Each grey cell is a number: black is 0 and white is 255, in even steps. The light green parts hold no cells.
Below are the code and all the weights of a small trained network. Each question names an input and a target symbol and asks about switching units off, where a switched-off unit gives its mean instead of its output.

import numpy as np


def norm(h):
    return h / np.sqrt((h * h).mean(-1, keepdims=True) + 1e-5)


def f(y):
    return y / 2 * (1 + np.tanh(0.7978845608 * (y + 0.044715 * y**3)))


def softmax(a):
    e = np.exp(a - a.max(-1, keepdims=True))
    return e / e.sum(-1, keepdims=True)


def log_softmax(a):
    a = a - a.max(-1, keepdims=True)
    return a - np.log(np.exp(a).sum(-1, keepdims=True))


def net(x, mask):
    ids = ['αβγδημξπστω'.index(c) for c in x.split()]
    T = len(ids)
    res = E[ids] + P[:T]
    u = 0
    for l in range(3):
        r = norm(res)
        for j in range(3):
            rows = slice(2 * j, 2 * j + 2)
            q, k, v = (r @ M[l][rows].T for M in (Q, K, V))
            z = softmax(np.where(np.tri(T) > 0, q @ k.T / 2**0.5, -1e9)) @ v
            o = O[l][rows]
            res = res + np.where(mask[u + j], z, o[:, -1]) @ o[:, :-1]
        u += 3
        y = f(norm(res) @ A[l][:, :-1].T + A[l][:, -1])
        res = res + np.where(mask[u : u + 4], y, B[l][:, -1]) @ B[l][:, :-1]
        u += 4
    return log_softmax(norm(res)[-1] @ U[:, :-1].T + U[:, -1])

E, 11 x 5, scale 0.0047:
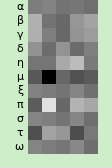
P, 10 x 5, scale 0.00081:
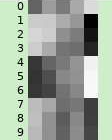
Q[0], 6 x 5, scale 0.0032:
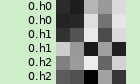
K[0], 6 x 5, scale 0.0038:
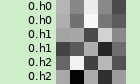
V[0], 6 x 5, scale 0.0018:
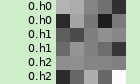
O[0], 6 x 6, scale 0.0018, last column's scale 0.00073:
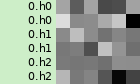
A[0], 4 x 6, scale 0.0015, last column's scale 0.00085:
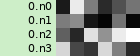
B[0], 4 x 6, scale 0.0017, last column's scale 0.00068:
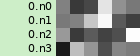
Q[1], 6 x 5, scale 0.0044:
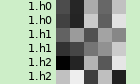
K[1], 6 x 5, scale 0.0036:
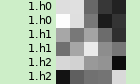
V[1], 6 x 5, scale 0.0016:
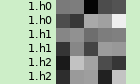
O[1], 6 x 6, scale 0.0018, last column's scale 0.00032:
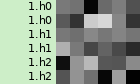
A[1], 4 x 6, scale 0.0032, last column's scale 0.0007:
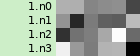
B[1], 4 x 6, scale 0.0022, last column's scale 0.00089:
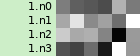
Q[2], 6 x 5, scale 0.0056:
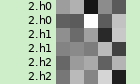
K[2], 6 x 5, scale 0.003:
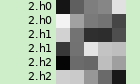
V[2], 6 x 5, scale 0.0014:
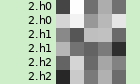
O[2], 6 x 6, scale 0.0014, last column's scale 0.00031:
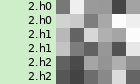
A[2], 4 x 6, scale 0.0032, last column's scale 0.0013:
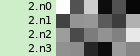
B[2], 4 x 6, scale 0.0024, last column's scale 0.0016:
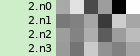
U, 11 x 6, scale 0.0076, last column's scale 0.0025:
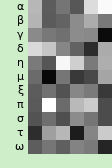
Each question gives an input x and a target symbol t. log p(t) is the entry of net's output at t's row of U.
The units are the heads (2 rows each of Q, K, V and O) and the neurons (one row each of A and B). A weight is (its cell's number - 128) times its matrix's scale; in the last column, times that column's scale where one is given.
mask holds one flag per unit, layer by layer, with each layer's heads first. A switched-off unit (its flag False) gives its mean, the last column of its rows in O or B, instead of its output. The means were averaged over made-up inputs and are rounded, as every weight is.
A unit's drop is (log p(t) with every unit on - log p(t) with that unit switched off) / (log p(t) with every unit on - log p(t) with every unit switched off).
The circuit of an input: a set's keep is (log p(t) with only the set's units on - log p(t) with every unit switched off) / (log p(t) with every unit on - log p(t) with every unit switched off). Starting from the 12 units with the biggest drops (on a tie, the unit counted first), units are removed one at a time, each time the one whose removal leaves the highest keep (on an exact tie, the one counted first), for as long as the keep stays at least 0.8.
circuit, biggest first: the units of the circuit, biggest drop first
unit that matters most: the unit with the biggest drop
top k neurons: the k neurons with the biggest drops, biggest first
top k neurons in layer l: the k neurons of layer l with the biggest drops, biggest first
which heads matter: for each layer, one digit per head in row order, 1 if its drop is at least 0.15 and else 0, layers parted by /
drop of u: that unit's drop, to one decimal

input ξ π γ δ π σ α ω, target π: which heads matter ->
000 / 000 / 100
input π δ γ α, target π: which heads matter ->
001 / 000 / 100
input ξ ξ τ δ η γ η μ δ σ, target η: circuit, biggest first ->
(1.h0; 2.n0; 0.n2)
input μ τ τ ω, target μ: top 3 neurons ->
(2.n0; 1.n2; 0.n2)
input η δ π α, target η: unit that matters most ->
1.h0
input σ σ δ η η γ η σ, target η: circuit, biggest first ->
(1.h0; 2.n0; 1.n2)
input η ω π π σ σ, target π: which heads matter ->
000 / 110 / 100
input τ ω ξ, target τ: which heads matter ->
000 / 001 / 000
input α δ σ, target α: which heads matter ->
101 / 000 / 000
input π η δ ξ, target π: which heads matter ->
001 / 000 / 100
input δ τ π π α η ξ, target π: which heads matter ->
101 / 000 / 100
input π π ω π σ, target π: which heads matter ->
000 / 000 / 100
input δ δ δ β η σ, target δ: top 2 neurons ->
(1.n2; 2.n3)
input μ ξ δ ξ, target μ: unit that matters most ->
2.h0
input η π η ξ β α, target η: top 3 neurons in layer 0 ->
(0.n1; 0.n0; 0.n2)
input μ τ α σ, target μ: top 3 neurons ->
(2.n0; 1.n2; 0.n2)
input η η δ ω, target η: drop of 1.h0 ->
0.3
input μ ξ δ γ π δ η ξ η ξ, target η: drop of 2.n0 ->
0.6
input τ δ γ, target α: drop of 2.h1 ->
0.0
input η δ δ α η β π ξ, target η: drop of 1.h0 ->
0.8
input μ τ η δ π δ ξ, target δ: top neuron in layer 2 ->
(2.n3)
